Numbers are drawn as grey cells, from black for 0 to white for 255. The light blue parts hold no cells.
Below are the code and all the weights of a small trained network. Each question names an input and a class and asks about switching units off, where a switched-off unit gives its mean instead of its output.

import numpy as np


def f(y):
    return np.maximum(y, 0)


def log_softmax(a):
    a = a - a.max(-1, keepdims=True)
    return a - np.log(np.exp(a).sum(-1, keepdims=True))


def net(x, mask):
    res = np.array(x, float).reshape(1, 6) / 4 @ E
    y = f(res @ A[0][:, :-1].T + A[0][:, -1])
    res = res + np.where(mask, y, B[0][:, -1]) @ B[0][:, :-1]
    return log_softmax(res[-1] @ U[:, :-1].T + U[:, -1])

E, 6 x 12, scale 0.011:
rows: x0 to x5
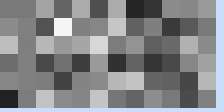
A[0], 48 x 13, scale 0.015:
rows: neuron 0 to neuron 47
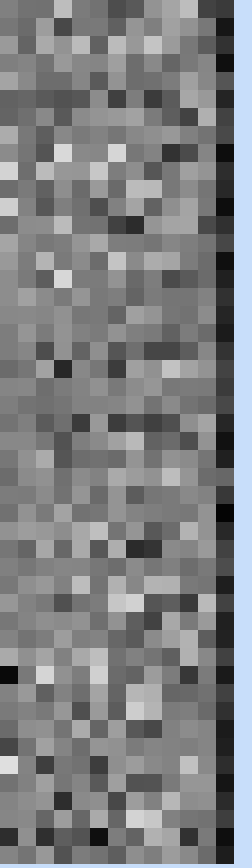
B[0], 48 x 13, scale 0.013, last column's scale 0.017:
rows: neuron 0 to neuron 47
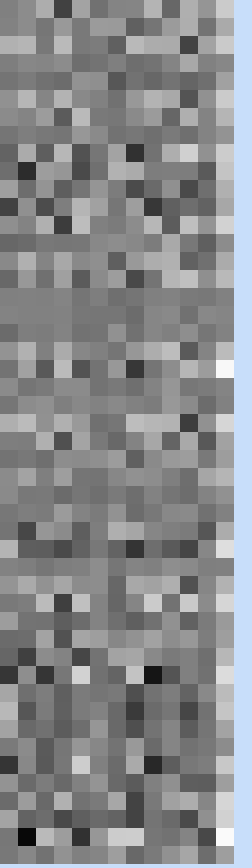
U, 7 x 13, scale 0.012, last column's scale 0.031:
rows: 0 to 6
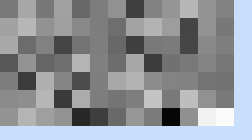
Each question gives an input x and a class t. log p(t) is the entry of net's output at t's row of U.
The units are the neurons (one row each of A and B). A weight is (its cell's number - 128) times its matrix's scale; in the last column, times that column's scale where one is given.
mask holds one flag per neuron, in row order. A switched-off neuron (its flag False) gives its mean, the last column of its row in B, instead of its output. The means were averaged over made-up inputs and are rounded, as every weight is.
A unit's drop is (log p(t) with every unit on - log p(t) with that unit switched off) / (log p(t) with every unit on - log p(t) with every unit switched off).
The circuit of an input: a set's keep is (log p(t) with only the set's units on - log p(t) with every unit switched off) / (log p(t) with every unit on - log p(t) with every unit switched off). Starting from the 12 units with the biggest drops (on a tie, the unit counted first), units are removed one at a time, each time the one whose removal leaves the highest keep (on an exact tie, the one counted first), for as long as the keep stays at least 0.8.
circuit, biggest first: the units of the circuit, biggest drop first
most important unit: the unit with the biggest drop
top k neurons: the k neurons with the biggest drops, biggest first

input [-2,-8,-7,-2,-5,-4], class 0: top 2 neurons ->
(neuron 20; neuron 44)
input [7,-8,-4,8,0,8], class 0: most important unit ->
neuron 20
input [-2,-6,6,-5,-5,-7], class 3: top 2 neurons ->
(neuron 42; neuron 11)
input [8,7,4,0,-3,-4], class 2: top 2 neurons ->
(neuron 30; neuron 20)
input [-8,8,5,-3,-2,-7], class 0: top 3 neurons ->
(neuron 8; neuron 15; neuron 30)
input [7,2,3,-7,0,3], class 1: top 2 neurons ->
(neuron 2; neuron 32)
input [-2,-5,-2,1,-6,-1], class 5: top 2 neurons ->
(neuron 12; neuron 0)
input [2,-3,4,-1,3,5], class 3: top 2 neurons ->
(neuron 37; neuron 46)
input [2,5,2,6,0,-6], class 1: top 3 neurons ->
(neuron 23; neuron 19; neuron 37)
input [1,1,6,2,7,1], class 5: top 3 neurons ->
(neuron 33; neuron 46; neuron 6)
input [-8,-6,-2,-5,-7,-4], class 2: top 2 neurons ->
(neuron 45; neuron 39)
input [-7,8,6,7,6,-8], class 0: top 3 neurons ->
(neuron 8; neuron 15; neuron 37)
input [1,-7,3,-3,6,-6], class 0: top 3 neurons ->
(neuron 20; neuron 44; neuron 37)
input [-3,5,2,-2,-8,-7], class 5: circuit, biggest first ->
(neuron 0)
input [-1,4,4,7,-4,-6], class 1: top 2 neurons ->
(neuron 23; neuron 19)
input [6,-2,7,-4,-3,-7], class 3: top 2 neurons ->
(neuron 42; neuron 46)
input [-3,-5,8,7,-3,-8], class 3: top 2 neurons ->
(neuron 42; neuron 11)
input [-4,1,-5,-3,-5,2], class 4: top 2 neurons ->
(neuron 46; neuron 33)
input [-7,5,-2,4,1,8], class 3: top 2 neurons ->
(neuron 37; neuron 30)
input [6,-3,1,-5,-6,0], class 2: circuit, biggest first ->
(neuron 30)
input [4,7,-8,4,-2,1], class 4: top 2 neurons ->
(neuron 46; neuron 20)
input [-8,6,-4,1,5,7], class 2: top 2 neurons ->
(neuron 45; neuron 39)
